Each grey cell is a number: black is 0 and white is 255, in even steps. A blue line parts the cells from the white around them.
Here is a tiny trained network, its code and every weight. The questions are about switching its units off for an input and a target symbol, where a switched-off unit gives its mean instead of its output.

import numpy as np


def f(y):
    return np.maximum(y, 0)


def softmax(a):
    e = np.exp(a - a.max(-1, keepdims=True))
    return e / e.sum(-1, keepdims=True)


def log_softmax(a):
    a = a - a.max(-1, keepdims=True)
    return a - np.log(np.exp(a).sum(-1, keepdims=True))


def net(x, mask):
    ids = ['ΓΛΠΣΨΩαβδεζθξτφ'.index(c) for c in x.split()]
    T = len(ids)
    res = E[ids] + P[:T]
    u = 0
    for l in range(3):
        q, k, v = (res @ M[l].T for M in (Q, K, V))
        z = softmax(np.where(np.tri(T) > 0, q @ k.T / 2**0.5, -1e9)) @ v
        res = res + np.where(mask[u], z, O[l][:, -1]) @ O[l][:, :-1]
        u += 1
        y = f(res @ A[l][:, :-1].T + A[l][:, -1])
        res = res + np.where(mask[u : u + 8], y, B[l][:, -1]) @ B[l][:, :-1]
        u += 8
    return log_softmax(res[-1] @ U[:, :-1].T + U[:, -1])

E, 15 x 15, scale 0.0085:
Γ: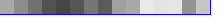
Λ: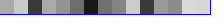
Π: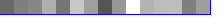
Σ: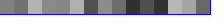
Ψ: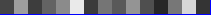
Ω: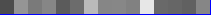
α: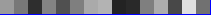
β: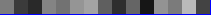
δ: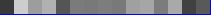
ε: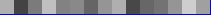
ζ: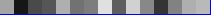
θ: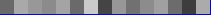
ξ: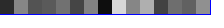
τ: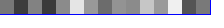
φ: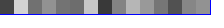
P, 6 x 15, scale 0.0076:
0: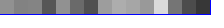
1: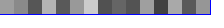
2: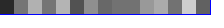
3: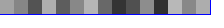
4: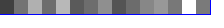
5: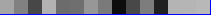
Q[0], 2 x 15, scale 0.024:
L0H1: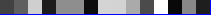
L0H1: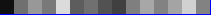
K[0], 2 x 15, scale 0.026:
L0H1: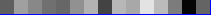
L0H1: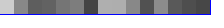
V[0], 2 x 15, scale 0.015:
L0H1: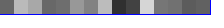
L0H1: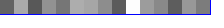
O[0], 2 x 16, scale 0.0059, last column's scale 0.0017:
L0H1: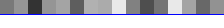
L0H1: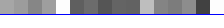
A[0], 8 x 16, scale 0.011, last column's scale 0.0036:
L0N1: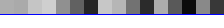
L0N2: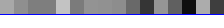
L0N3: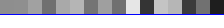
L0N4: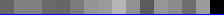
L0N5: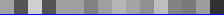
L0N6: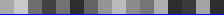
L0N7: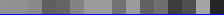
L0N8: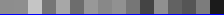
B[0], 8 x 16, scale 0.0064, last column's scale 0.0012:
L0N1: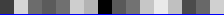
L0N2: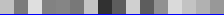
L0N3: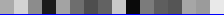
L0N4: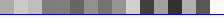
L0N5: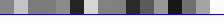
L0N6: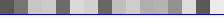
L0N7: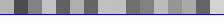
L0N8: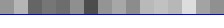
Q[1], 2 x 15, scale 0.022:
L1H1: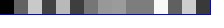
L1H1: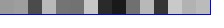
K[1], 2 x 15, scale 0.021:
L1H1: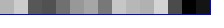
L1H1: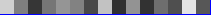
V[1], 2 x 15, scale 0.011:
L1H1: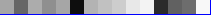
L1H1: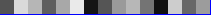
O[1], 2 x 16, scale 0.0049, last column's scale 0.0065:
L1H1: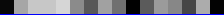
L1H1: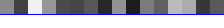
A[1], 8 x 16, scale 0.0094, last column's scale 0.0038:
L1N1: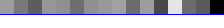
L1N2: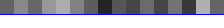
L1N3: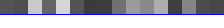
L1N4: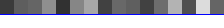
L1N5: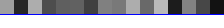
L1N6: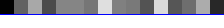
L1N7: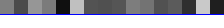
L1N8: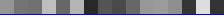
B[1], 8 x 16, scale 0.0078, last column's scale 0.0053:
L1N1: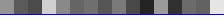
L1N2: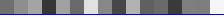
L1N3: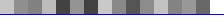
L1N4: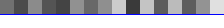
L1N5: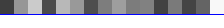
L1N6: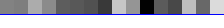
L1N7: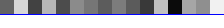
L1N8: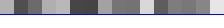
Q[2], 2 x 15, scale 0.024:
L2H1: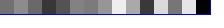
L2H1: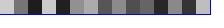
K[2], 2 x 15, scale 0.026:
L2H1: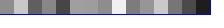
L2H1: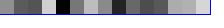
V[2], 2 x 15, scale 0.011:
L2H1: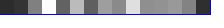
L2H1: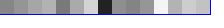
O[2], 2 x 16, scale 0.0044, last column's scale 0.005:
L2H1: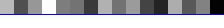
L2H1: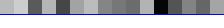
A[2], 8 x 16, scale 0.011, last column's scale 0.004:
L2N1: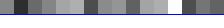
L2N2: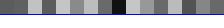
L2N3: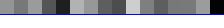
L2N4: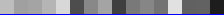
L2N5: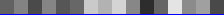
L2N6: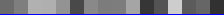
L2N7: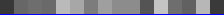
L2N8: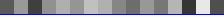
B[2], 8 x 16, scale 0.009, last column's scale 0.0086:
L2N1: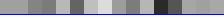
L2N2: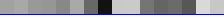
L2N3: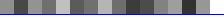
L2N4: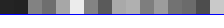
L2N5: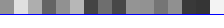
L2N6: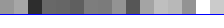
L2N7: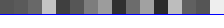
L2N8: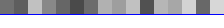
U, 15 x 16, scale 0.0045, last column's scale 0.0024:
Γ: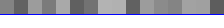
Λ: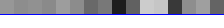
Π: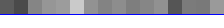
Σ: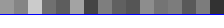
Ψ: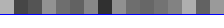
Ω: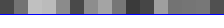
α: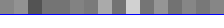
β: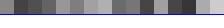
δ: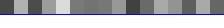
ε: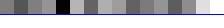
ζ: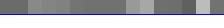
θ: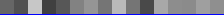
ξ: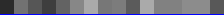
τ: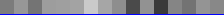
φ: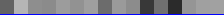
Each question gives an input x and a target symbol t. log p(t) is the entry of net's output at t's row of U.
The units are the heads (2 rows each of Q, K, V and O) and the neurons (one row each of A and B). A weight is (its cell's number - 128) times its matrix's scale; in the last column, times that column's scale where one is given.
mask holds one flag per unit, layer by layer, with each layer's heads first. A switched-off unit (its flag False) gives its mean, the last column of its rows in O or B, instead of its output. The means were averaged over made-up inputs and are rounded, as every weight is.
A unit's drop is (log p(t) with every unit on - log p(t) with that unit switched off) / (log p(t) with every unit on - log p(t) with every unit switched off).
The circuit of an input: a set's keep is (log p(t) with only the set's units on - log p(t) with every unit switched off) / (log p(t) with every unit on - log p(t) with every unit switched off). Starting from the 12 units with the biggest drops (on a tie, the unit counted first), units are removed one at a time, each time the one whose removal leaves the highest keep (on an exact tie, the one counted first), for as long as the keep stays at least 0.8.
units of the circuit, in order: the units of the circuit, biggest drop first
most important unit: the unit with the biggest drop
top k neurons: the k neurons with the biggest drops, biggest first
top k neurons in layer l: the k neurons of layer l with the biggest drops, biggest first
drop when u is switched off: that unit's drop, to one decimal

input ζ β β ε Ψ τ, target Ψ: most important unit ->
L1H1
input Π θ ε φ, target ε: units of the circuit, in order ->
L0H1; L1N7; L1N4
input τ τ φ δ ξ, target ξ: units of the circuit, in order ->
L2H1; L0N5; L0N3; L2N7
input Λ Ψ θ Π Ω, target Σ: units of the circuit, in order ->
L0H1; L0N1; L1H1; L1N5
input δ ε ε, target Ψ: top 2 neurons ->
L0N1; L1N1
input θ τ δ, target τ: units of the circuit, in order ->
L2H1; L0N1; L0N6; L0N2
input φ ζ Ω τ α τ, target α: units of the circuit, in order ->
L1H1; L0H1; L2N8
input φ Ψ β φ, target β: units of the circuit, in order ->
L2N3; L1H1
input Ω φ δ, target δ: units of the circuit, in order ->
L2N6; L0H1; L1H1; L2H1
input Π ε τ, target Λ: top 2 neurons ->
L0N5; L1N3
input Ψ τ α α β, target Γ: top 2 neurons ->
L2N1; L1N5
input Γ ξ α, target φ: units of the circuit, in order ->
L1H1; L1N6; L0N5
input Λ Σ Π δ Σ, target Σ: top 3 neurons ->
L0N1; L1N5; L0N6
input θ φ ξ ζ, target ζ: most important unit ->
L2N2
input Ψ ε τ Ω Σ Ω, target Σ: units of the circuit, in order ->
L0H1; L2N5; L1N4
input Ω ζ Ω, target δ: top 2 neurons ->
L2N6; L1N6
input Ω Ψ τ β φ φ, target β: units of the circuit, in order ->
L2N3; L1H1; L0H1
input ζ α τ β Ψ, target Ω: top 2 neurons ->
L1N6; L2N7
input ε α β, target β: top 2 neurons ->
L2N3; L0N1
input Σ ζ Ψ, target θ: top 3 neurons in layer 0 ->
L0N1; L0N3; L0N4
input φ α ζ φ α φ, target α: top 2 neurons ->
L2N8; L2N5
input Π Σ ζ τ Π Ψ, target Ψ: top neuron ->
L1N1
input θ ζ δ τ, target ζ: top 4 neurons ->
L1N2; L2N2; L2N7; L1N8
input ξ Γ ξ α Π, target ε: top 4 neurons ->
L0N6; L2N6; L1N6; L1N3
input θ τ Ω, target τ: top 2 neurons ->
L0N1; L0N6
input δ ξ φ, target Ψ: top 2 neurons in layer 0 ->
L0N1; L0N3
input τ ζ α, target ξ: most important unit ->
L2H1
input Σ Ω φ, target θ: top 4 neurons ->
L0N1; L1N5; L0N3; L0N4
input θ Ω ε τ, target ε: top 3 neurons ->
L1N7; L1N4; L1N8
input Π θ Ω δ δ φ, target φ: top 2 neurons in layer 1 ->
L1N2; L1N3
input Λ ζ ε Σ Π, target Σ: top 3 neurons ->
L0N1; L1N5; L0N6
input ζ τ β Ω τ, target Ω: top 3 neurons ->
L2N7; L1N6; L0N5
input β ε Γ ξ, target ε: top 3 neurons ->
L1N7; L1N4; L0N7
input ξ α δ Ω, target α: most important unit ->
L1H1
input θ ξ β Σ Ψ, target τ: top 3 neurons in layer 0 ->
L0N1; L0N6; L0N2
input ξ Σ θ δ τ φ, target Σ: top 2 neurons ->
L2N5; L1N4
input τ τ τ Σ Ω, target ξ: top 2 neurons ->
L0N5; L0N3
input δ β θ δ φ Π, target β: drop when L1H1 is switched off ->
0.8
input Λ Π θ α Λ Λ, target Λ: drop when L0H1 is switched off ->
0.8
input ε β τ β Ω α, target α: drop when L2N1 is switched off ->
0.0
